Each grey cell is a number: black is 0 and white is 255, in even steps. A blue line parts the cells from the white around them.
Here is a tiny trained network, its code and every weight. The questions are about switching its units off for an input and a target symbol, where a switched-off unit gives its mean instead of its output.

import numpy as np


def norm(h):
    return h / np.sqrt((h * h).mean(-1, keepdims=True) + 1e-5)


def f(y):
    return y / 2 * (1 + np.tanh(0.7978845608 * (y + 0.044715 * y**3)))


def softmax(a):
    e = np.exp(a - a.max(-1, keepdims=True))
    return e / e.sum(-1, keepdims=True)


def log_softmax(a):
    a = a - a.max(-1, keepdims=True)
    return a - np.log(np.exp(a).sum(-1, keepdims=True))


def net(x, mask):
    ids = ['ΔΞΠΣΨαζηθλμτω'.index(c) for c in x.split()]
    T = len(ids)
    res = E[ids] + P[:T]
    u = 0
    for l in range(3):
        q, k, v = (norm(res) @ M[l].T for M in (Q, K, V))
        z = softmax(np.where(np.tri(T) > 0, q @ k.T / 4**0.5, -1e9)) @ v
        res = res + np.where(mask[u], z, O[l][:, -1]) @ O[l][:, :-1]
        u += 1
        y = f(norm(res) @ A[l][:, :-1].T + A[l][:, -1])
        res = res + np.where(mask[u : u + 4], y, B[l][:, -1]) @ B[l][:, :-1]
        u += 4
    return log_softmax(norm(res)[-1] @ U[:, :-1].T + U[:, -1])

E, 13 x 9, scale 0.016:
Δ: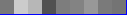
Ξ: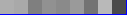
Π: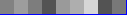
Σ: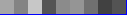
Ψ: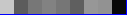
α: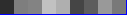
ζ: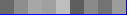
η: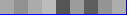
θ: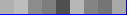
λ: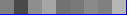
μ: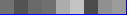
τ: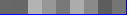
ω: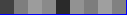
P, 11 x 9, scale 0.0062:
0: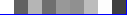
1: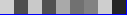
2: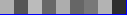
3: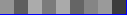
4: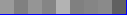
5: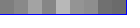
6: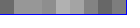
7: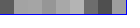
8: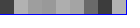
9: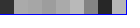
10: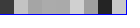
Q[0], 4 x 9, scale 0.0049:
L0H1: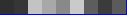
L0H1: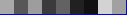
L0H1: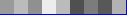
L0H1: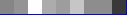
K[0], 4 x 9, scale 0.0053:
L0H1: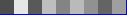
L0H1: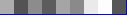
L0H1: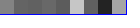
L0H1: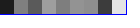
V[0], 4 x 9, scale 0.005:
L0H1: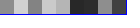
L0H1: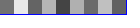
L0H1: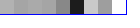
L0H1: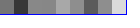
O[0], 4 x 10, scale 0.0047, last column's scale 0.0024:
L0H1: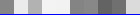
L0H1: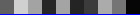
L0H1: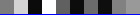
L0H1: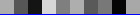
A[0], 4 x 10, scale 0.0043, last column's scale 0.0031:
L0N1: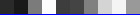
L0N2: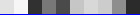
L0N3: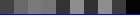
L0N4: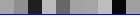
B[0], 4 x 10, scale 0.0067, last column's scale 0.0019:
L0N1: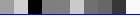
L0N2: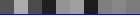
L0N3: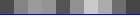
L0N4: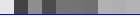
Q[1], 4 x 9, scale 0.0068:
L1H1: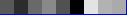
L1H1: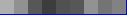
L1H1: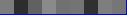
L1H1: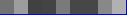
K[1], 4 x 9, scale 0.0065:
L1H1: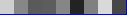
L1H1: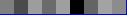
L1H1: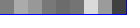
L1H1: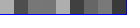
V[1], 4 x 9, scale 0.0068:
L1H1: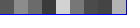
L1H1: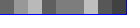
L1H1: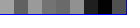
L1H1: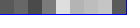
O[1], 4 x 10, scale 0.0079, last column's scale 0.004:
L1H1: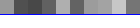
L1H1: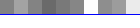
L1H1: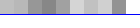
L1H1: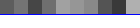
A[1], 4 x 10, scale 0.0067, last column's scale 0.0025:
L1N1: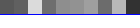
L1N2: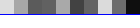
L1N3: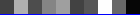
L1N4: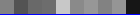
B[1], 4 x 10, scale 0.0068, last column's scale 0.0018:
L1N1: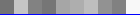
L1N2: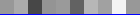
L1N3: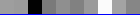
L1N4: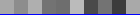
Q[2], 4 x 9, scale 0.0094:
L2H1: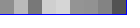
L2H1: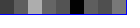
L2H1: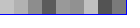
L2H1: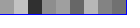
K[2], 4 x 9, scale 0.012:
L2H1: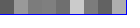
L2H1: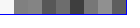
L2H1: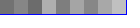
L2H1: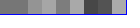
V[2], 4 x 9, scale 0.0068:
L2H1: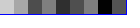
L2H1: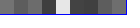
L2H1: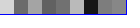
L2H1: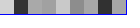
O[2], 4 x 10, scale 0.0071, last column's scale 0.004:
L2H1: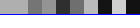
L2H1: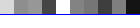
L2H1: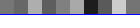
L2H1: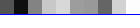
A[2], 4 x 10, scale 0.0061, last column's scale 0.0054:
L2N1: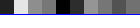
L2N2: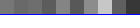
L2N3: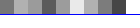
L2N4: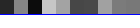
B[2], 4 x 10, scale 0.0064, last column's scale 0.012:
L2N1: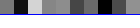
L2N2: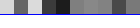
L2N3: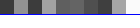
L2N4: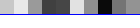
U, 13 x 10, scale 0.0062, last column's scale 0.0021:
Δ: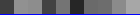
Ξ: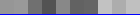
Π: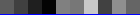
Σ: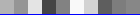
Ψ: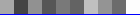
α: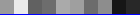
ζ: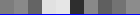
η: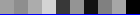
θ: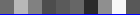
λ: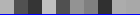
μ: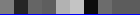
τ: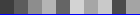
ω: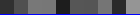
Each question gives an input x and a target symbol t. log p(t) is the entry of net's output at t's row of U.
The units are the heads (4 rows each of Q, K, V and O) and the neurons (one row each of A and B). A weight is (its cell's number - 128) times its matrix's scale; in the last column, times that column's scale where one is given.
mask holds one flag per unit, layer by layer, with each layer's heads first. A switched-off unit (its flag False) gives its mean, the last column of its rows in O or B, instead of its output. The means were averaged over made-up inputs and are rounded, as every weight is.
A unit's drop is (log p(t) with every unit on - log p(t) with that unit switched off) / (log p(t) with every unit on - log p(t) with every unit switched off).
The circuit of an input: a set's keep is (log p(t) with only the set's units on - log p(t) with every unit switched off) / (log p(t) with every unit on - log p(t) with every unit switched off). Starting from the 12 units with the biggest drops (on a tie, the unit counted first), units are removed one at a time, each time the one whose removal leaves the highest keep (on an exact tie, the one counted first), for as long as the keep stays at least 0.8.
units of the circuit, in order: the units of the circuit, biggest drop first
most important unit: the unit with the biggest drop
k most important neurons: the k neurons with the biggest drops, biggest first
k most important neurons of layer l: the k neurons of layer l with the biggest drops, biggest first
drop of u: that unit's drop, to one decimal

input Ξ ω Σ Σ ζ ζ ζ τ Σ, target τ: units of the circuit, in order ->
[L2H1, L1H1]
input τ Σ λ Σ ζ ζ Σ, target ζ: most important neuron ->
[L2N4]
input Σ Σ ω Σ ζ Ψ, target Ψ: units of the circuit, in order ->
[L0N4, L0N1]
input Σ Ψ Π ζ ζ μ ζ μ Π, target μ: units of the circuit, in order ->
[L2H1, L1H1]
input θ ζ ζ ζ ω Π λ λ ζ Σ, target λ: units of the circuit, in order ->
[L0H1, L2H1]
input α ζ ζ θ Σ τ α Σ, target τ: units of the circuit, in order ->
[L2H1, L1H1, L2N4]
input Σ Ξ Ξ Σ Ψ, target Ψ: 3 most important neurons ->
[L0N4, L1N2, L2N2]
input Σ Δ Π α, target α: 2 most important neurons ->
[L2N4, L0N1]
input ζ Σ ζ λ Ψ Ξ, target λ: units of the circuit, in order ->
[L2H1, L0H1]
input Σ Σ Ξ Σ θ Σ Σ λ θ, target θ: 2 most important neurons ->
[L0N2, L0N1]
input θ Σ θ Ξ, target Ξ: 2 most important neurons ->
[L0N2, L1N2]
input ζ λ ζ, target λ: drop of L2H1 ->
0.4
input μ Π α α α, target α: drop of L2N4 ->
0.3
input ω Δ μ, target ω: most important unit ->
L1H1
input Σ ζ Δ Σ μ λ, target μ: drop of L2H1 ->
0.6
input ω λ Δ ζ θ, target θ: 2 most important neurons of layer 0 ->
[L0N2, L0N1]
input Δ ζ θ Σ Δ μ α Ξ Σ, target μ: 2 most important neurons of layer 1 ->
[L1N3, L1N4]
